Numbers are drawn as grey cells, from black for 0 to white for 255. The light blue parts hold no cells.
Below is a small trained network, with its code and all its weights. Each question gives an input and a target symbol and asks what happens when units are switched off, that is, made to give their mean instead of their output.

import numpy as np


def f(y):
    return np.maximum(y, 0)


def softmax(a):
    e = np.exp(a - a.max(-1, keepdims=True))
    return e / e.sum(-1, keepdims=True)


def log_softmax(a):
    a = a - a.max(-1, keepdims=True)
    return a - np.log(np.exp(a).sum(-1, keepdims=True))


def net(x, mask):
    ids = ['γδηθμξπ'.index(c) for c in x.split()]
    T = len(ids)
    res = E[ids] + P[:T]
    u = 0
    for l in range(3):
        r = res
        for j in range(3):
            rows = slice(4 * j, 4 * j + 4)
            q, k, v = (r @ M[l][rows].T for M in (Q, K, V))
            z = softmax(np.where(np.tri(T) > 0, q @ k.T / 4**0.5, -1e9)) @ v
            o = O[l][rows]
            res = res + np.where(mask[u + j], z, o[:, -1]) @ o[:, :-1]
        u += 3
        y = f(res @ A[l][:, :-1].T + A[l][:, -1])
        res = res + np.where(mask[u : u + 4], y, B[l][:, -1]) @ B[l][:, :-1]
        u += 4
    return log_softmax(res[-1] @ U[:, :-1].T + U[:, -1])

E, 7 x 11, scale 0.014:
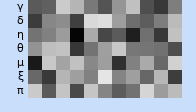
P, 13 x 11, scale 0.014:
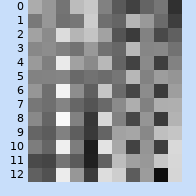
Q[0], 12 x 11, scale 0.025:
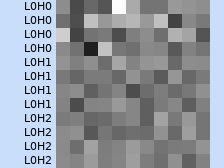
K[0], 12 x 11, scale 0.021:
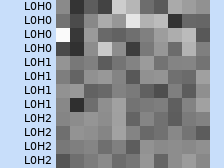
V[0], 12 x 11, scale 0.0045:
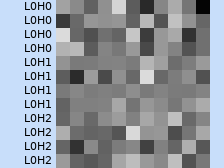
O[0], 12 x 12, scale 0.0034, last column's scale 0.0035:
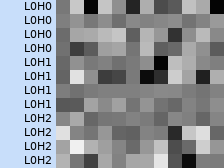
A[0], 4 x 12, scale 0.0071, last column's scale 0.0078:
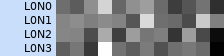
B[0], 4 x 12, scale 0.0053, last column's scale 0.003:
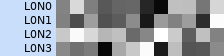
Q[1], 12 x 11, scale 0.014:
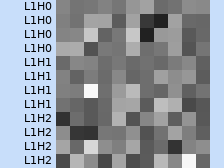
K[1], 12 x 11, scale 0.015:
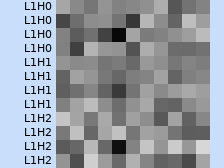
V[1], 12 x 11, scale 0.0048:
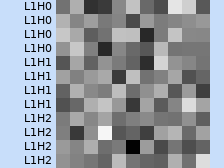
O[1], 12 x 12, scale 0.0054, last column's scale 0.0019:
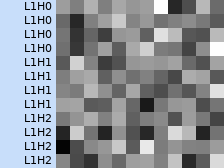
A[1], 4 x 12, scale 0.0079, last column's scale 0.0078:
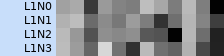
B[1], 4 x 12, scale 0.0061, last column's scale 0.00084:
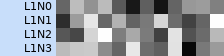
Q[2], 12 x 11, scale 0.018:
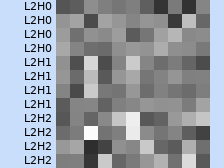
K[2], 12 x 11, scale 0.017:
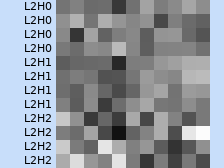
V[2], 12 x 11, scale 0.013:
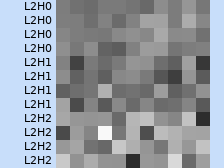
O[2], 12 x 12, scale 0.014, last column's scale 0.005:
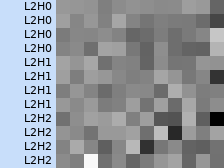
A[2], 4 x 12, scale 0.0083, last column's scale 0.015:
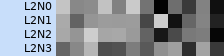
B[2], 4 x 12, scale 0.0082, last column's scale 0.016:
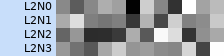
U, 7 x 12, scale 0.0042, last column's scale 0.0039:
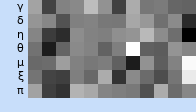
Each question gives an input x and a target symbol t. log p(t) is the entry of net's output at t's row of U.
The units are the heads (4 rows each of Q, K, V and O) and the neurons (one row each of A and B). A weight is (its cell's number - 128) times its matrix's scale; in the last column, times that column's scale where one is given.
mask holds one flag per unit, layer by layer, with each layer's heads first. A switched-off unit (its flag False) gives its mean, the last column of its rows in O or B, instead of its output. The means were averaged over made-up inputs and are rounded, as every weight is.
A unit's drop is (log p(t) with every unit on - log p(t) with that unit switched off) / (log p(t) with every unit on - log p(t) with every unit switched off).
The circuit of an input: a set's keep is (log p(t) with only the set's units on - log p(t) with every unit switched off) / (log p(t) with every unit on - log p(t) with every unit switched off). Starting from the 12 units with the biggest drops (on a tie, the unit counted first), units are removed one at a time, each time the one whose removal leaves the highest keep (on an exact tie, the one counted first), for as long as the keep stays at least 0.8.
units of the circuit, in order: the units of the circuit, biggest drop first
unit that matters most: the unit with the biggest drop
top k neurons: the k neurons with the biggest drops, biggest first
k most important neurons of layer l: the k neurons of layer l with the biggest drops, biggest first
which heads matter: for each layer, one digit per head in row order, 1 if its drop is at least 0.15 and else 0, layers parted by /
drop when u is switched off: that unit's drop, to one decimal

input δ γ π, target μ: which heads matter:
000 / 100 / 010
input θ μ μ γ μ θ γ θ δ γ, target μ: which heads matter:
000 / 001 / 001
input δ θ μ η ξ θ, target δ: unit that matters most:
L0H0
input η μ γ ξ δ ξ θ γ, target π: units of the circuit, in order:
L2H2; L1H2
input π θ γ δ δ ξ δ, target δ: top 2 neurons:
L2N2; L2N1
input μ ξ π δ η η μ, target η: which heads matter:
000 / 000 / 001
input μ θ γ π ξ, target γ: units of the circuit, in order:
L2H2; L2N3
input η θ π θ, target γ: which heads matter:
000 / 001 / 001
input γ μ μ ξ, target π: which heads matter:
000 / 000 / 001
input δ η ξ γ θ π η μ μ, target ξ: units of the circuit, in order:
L2H1; L2H2; L2N0
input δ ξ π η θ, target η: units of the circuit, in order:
L2H2; L2N3
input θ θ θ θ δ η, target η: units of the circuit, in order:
L2H2; L2N3
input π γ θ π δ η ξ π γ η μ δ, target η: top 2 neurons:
L2N3; L0N0
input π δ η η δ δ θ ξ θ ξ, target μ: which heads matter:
001 / 001 / 001
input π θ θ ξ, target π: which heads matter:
000 / 000 / 101
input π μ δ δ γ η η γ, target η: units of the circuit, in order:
L1H2; L2H2; L2N3
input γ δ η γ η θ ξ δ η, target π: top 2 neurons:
L2N0; L0N1
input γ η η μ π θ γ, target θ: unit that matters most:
L2N2
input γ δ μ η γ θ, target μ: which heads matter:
000 / 000 / 001
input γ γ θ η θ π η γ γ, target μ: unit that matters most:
L1H0
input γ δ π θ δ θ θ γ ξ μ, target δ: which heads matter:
100 / 000 / 001
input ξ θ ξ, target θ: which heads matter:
000 / 001 / 001
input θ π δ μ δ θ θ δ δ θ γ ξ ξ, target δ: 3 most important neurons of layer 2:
L2N2; L2N1; L2N3
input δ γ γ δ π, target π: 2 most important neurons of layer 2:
L2N0; L2N2
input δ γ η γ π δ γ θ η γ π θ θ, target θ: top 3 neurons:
L2N2; L2N0; L2N1
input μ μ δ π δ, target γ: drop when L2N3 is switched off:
0.5
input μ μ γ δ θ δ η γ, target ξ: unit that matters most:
L2H2
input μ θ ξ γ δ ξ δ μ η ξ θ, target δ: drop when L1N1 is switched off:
0.1
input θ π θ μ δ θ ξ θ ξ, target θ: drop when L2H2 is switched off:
0.6
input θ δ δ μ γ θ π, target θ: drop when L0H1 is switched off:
0.0
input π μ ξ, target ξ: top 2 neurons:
L2N3; L2N0
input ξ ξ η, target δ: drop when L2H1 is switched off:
0.1
